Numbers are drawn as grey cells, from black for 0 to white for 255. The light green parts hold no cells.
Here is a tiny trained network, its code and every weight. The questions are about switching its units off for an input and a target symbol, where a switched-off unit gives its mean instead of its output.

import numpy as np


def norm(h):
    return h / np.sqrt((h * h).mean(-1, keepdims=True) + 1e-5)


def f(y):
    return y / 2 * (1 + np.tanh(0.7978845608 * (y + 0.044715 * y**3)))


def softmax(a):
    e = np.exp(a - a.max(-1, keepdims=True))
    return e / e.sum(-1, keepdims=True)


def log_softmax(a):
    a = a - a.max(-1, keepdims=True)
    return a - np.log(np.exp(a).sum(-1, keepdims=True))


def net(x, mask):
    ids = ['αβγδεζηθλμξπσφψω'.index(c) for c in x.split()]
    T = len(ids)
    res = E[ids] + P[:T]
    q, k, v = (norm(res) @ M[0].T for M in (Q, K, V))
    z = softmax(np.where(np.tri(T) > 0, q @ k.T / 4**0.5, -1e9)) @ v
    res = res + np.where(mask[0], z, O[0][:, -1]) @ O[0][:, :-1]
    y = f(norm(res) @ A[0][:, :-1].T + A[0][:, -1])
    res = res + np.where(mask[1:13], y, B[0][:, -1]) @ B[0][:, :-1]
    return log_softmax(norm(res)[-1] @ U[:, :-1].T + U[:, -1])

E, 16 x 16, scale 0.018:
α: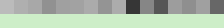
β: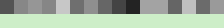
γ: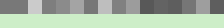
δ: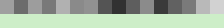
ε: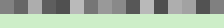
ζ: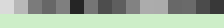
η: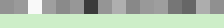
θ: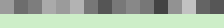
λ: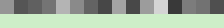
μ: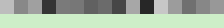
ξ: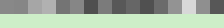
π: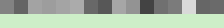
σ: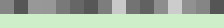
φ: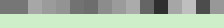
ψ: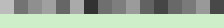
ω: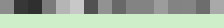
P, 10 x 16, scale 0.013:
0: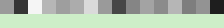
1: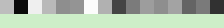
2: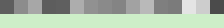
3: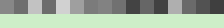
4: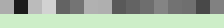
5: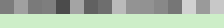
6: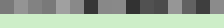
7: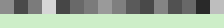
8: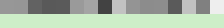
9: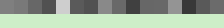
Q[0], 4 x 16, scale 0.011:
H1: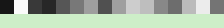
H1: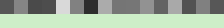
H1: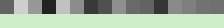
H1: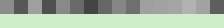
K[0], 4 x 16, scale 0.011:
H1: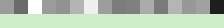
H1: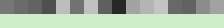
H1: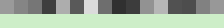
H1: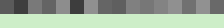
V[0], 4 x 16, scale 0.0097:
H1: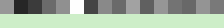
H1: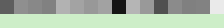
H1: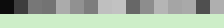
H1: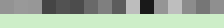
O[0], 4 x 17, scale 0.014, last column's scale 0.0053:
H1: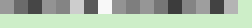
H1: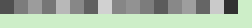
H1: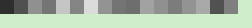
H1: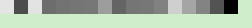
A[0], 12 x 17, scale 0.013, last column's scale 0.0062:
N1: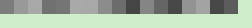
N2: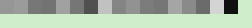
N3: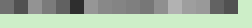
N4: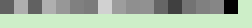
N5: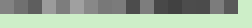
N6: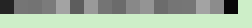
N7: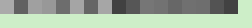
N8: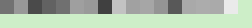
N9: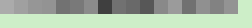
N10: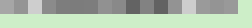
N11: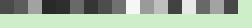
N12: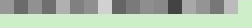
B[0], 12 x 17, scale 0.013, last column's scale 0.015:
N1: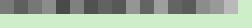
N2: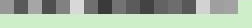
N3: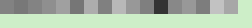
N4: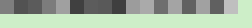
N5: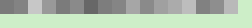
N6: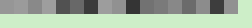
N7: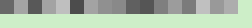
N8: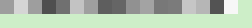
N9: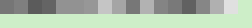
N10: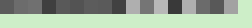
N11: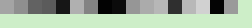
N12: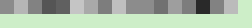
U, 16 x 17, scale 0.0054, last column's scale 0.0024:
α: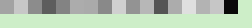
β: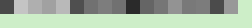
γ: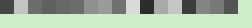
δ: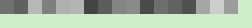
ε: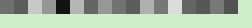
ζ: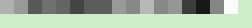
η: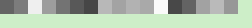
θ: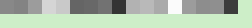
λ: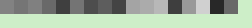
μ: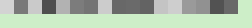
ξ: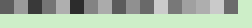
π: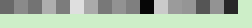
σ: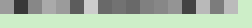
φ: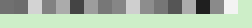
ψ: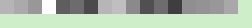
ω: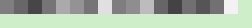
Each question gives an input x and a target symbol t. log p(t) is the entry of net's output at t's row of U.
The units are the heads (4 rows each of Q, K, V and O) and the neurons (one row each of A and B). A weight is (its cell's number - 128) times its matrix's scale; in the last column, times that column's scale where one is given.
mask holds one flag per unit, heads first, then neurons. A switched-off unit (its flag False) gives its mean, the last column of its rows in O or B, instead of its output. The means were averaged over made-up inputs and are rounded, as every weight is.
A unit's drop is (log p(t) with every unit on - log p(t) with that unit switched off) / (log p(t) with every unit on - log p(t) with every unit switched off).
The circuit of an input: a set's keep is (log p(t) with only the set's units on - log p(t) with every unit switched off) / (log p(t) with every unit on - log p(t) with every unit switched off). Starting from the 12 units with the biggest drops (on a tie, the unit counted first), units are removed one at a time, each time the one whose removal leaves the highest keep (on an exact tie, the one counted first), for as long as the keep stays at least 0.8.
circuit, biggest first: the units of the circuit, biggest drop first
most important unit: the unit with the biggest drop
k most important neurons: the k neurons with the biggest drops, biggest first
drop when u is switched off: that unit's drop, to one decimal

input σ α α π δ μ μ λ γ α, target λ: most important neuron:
[N1]
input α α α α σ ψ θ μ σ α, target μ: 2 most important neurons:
[N7; N10]
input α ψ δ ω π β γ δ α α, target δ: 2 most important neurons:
[N2; N8]
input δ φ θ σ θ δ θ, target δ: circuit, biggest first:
[H1; N2]
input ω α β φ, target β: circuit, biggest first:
[H1; N6]
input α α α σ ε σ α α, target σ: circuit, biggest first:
[H1; N8]
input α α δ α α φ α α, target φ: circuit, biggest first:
[H1; N10; N3]
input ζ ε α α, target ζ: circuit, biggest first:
[H1; N8]
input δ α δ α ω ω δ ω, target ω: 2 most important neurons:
[N12; N4]
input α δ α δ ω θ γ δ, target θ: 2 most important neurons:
[N4; N5]
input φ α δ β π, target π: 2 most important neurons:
[N12; N7]
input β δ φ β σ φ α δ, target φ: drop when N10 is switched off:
0.2
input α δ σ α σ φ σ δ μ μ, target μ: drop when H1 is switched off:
1.1
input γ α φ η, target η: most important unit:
N8
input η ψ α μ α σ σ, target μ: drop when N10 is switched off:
0.1
